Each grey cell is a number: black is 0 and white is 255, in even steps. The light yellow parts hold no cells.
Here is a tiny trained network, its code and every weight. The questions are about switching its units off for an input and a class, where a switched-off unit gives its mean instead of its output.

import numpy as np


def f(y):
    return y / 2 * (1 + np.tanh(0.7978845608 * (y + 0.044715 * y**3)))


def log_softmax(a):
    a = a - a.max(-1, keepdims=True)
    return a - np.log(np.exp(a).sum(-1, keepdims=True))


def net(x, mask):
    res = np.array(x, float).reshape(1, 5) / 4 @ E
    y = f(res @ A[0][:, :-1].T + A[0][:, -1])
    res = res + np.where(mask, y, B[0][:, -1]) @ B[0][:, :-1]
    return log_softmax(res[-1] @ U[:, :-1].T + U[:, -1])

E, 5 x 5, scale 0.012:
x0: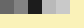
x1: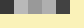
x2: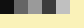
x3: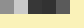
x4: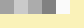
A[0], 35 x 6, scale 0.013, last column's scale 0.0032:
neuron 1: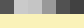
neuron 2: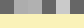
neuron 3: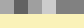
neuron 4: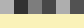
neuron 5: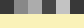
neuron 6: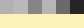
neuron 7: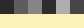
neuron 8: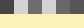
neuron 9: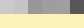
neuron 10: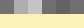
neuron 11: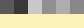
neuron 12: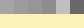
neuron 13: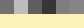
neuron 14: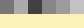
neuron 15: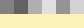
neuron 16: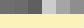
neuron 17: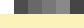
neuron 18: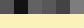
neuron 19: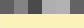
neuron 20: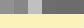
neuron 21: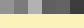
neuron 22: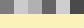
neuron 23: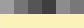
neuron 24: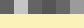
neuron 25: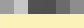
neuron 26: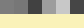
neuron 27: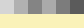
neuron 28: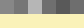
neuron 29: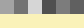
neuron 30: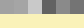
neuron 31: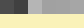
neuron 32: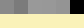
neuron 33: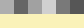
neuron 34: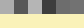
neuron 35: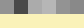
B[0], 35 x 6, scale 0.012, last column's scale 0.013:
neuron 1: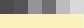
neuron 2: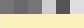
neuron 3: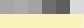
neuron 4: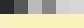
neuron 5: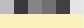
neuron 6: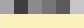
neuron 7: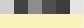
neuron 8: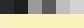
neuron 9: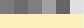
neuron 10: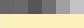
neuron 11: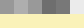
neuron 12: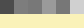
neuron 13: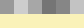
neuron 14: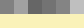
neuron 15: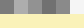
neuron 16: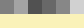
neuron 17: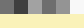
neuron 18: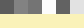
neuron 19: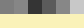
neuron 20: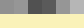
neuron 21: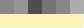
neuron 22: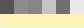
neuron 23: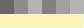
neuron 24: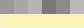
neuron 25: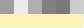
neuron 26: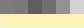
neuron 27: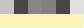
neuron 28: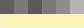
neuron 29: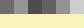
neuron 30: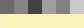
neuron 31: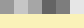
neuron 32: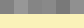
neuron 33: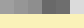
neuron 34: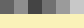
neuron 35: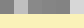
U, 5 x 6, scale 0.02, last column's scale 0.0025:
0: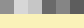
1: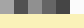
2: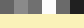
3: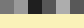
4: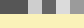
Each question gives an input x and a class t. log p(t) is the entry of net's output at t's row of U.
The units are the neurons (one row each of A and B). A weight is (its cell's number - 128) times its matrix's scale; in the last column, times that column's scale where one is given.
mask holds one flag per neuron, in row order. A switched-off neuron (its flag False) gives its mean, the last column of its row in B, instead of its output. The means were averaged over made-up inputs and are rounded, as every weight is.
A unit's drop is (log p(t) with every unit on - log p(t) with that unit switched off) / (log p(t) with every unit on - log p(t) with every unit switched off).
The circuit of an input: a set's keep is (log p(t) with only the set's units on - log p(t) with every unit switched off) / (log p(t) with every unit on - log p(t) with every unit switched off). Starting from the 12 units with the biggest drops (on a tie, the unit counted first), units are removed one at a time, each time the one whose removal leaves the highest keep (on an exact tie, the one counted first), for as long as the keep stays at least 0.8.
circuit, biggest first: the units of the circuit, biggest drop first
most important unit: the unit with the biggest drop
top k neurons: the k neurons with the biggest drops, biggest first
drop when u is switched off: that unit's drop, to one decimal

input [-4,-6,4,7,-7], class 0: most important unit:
neuron 13
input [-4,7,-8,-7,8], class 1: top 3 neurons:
neuron 27; neuron 6; neuron 18
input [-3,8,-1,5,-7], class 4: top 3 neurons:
neuron 8; neuron 1; neuron 2
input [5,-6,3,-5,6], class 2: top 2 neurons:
neuron 2; neuron 22
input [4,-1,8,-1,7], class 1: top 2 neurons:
neuron 7; neuron 5
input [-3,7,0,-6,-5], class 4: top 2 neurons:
neuron 1; neuron 8
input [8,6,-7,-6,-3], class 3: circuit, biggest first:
neuron 16; neuron 19
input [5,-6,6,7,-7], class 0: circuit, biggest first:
neuron 13; neuron 23
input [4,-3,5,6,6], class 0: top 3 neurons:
neuron 13; neuron 18; neuron 25
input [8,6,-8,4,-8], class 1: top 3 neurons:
neuron 6; neuron 8; neuron 22
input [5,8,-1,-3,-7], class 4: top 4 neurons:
neuron 8; neuron 2; neuron 22; neuron 1
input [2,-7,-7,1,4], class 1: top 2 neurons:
neuron 27; neuron 8
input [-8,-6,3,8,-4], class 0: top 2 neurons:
neuron 25; neuron 13
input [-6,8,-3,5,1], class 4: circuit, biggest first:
neuron 1
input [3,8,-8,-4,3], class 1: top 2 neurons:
neuron 27; neuron 6
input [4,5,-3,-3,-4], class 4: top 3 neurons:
neuron 8; neuron 2; neuron 22
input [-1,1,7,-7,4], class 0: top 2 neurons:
neuron 31; neuron 11
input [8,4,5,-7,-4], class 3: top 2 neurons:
neuron 19; neuron 16
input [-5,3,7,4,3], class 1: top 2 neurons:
neuron 5; neuron 7
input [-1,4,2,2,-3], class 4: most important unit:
neuron 2
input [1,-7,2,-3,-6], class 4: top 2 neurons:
neuron 4; neuron 2
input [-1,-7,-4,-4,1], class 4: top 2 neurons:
neuron 4; neuron 17
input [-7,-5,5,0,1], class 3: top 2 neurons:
neuron 34; neuron 29
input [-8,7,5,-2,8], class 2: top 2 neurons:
neuron 2; neuron 22
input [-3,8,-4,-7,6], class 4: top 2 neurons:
neuron 8; neuron 1
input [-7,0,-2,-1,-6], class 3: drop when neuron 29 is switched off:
0.1
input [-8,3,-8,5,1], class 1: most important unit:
neuron 27
